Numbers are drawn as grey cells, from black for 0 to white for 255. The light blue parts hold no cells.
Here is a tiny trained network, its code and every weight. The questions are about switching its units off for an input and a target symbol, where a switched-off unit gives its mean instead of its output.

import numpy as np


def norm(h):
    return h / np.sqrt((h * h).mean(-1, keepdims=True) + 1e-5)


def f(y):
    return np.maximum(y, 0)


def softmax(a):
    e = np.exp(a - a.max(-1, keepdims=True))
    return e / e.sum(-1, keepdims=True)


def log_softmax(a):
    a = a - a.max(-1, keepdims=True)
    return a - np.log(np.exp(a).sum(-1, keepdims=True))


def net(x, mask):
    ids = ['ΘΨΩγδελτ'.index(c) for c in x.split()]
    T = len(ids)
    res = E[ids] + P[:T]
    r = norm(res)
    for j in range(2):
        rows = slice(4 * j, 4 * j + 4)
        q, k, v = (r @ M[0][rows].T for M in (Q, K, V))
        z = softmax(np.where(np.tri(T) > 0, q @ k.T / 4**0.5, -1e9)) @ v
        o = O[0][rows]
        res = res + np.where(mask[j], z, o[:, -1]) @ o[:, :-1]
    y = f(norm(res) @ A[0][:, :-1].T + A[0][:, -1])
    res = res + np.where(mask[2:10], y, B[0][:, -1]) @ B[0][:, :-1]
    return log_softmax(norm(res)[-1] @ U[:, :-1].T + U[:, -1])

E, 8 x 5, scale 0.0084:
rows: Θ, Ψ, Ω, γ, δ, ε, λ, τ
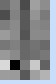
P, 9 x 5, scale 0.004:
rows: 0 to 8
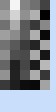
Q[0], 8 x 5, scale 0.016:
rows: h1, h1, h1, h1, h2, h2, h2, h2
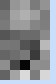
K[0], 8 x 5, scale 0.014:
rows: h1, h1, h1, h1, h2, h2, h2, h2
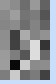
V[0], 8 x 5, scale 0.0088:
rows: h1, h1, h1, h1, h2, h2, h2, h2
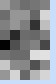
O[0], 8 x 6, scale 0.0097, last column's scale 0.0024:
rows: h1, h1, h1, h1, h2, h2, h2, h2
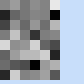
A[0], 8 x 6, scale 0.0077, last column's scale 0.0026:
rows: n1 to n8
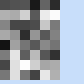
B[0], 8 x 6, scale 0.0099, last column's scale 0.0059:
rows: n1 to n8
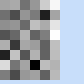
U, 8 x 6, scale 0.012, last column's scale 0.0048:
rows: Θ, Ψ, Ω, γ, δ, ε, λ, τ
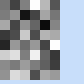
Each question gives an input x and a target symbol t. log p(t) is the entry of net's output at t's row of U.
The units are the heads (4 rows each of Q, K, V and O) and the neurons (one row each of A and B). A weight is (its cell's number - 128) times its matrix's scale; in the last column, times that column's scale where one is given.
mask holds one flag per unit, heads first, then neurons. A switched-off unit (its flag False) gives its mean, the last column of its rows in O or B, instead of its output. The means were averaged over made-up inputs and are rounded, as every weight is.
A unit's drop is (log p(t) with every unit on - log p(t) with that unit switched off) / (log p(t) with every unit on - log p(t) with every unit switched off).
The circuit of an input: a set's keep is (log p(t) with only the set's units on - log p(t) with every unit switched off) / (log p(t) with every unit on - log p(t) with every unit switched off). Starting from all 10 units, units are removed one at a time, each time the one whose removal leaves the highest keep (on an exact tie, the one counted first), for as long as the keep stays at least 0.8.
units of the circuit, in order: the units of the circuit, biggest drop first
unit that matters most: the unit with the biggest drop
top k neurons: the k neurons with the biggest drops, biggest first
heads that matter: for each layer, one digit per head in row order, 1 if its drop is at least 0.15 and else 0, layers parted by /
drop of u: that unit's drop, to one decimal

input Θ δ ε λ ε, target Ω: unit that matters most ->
h1
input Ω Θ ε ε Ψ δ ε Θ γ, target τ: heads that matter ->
11
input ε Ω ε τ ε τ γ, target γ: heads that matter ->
01
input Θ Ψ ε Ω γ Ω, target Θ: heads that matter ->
01
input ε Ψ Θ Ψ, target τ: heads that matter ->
01
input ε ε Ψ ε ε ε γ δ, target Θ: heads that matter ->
11
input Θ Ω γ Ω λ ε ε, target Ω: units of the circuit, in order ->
h1, n2, n8
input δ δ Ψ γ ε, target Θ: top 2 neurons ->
n5, n8
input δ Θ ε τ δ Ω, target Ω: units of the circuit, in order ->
h2, n1
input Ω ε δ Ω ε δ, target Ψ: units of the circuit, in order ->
h2, n1
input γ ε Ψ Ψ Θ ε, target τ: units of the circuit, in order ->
n7, h2
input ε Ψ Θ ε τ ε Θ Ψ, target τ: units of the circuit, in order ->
h2, n7
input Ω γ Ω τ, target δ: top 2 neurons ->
n6, n1
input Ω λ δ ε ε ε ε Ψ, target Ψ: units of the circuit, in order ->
h1
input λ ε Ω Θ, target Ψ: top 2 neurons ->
n5, n8
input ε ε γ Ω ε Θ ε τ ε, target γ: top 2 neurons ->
n7, n8
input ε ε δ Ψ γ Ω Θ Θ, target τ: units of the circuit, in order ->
h2, n7
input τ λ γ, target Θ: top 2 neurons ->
n3, n7
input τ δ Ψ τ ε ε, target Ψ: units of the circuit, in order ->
h2, n1
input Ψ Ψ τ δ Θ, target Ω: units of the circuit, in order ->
h2
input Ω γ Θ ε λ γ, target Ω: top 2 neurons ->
n1, n2
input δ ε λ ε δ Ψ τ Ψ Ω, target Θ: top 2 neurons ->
n3, n8
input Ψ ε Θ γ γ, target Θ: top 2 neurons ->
n5, n8
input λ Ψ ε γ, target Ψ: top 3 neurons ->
n5, n8, n2
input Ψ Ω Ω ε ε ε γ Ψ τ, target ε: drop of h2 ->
0.7
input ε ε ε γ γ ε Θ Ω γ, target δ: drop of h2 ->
1.0
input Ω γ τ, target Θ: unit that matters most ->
n5
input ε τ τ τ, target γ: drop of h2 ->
0.6
